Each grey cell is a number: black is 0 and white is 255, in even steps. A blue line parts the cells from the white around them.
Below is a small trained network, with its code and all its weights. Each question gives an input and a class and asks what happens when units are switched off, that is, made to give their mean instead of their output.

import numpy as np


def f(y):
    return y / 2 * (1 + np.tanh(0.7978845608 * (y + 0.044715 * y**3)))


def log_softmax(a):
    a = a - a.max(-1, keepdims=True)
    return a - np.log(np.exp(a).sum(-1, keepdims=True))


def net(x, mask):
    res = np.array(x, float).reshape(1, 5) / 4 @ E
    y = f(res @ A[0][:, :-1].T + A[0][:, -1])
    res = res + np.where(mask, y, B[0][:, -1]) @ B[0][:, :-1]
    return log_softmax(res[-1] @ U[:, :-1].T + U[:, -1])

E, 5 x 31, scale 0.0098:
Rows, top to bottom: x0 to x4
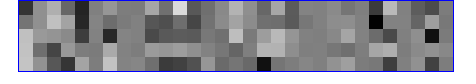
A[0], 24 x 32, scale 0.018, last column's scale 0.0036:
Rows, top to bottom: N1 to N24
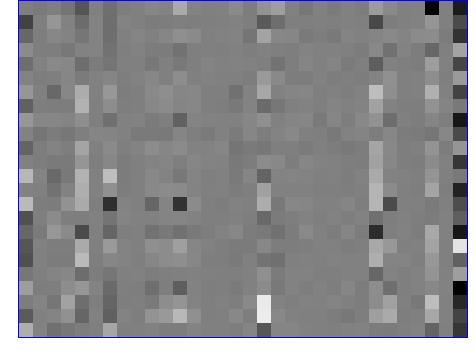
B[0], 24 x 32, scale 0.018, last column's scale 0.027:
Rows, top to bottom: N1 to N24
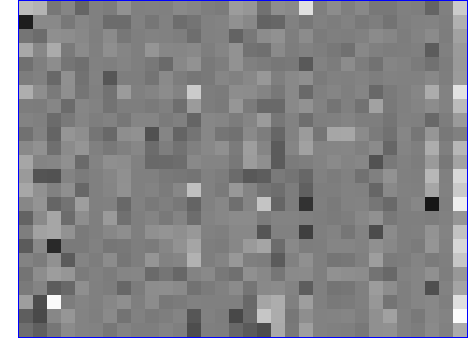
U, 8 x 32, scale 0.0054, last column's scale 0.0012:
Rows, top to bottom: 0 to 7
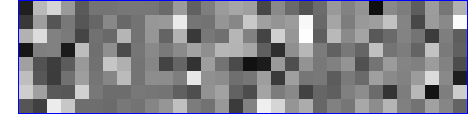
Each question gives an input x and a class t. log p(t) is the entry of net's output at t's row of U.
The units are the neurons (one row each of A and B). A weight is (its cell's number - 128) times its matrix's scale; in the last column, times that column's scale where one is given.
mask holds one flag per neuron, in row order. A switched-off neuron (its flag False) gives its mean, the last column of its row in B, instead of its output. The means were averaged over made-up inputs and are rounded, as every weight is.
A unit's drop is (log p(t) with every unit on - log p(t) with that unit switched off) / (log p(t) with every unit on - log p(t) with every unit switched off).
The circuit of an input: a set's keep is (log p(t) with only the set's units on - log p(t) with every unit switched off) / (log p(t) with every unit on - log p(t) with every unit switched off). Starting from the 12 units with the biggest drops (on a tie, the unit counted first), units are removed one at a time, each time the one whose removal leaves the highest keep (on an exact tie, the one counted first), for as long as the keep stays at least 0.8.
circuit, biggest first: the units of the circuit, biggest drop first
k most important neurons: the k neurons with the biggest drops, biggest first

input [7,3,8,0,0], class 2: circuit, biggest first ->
N1
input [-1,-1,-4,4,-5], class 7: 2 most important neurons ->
N23, N22
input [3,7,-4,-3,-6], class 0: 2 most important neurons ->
N17, N2
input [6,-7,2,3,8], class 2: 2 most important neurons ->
N1, N23
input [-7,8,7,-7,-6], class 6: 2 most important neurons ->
N15, N21
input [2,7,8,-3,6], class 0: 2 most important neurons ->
N17, N2
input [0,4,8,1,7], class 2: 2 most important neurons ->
N1, N24
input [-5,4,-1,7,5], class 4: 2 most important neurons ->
N13, N24
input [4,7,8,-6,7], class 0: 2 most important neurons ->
N17, N2
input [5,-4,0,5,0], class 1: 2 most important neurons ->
N22, N1
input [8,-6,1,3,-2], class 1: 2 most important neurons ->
N1, N22
